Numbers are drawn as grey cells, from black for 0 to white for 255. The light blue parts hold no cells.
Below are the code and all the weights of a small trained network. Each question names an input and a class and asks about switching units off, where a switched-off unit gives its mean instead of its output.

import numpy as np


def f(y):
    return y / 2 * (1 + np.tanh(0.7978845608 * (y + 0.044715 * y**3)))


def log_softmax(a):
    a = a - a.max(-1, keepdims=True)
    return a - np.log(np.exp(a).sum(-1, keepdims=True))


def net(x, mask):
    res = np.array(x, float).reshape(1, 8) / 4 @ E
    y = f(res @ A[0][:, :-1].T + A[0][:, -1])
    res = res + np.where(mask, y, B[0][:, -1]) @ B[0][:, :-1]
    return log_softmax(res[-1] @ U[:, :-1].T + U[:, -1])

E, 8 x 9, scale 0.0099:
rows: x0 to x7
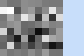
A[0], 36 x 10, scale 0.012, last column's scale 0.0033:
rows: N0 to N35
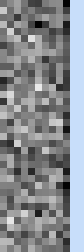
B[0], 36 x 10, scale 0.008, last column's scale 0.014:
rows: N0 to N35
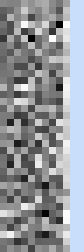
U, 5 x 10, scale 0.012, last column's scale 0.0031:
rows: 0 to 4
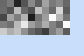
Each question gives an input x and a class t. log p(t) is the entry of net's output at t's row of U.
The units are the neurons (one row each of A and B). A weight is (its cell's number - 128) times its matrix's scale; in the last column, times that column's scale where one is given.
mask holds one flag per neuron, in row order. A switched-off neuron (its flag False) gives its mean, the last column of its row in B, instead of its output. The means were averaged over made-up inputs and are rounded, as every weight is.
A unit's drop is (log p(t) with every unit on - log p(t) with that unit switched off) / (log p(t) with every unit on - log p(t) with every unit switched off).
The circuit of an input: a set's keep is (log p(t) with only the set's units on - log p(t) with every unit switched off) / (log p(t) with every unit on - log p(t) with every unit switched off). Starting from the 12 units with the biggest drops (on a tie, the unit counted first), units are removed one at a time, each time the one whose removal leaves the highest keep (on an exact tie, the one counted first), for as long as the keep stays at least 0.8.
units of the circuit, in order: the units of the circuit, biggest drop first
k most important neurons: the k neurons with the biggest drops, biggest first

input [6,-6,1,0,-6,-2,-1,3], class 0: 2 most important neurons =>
(N20; N11)
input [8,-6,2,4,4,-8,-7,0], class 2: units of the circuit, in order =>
(N5)
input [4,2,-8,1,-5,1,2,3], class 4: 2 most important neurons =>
(N33; N26)
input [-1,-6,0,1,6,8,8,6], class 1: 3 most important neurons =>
(N22; N23; N4)
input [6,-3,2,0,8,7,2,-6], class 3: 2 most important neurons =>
(N3; N5)
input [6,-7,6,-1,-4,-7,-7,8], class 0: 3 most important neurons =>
(N20; N11; N6)
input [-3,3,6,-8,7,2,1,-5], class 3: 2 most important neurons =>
(N3; N33)
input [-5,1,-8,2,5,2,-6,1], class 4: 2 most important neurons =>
(N33; N29)
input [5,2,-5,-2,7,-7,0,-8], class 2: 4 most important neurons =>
(N8; N15; N5; N12)
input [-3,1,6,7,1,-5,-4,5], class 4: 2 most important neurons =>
(N30; N18)
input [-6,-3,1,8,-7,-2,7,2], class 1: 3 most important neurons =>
(N23; N4; N3)
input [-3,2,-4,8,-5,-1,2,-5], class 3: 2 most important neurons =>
(N12; N30)
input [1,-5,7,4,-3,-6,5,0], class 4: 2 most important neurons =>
(N30; N14)
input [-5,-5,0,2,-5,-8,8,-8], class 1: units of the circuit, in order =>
(N23)
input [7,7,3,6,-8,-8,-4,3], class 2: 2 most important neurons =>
(N5; N3)
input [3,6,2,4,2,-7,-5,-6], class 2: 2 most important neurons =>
(N5; N15)
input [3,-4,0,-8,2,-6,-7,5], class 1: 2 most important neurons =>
(N17; N28)
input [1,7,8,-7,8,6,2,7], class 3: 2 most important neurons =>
(N3; N33)
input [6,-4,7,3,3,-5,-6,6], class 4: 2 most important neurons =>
(N30; N18)
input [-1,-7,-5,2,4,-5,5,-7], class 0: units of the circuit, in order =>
(N20)
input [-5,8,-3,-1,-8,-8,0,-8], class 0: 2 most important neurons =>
(N31; N13)
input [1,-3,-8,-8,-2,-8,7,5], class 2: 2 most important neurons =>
(N5; N8)
